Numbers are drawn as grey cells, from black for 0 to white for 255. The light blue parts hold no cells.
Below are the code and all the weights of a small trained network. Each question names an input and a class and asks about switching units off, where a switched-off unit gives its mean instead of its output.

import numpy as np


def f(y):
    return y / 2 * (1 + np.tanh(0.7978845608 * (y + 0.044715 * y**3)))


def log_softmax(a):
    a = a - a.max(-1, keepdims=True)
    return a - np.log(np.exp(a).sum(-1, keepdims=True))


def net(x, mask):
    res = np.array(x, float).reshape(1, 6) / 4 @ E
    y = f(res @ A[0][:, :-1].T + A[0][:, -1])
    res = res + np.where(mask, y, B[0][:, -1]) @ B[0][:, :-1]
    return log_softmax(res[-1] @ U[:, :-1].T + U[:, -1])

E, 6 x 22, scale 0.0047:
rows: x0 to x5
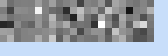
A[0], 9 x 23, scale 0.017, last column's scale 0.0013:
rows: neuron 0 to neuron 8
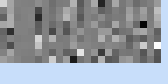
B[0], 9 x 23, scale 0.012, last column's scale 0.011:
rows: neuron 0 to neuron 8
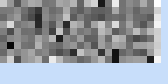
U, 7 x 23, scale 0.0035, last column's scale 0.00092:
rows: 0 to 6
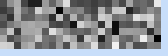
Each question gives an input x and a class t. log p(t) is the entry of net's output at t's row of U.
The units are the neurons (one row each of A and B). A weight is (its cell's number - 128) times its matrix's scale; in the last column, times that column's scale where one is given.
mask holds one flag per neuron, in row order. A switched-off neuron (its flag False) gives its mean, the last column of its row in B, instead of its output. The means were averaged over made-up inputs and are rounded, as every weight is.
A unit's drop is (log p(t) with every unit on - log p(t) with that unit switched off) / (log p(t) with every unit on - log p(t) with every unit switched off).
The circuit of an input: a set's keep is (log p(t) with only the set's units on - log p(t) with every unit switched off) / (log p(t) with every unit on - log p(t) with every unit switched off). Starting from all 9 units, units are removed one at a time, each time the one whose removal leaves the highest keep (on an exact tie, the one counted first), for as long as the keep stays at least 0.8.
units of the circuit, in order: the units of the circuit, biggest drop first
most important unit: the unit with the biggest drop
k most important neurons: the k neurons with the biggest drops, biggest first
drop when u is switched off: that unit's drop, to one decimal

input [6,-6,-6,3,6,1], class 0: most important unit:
neuron 2
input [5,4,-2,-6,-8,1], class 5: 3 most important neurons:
(neuron 0; neuron 3; neuron 5)
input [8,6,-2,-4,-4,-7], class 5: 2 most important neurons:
(neuron 0; neuron 3)
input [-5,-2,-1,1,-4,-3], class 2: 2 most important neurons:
(neuron 4; neuron 5)
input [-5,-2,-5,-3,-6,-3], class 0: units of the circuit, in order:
(neuron 1; neuron 2)
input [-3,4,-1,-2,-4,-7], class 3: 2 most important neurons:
(neuron 7; neuron 3)
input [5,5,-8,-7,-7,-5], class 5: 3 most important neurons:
(neuron 0; neuron 6; neuron 3)
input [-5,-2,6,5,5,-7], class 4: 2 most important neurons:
(neuron 8; neuron 6)
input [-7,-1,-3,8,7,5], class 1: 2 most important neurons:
(neuron 5; neuron 0)
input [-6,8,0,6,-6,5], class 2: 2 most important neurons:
(neuron 4; neuron 6)
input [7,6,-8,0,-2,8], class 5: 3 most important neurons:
(neuron 0; neuron 3; neuron 2)
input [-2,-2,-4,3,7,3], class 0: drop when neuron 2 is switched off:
0.2
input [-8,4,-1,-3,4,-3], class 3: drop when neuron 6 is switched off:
-0.1
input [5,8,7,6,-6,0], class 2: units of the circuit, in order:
(neuron 4)
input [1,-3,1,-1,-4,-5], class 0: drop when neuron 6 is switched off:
0.2
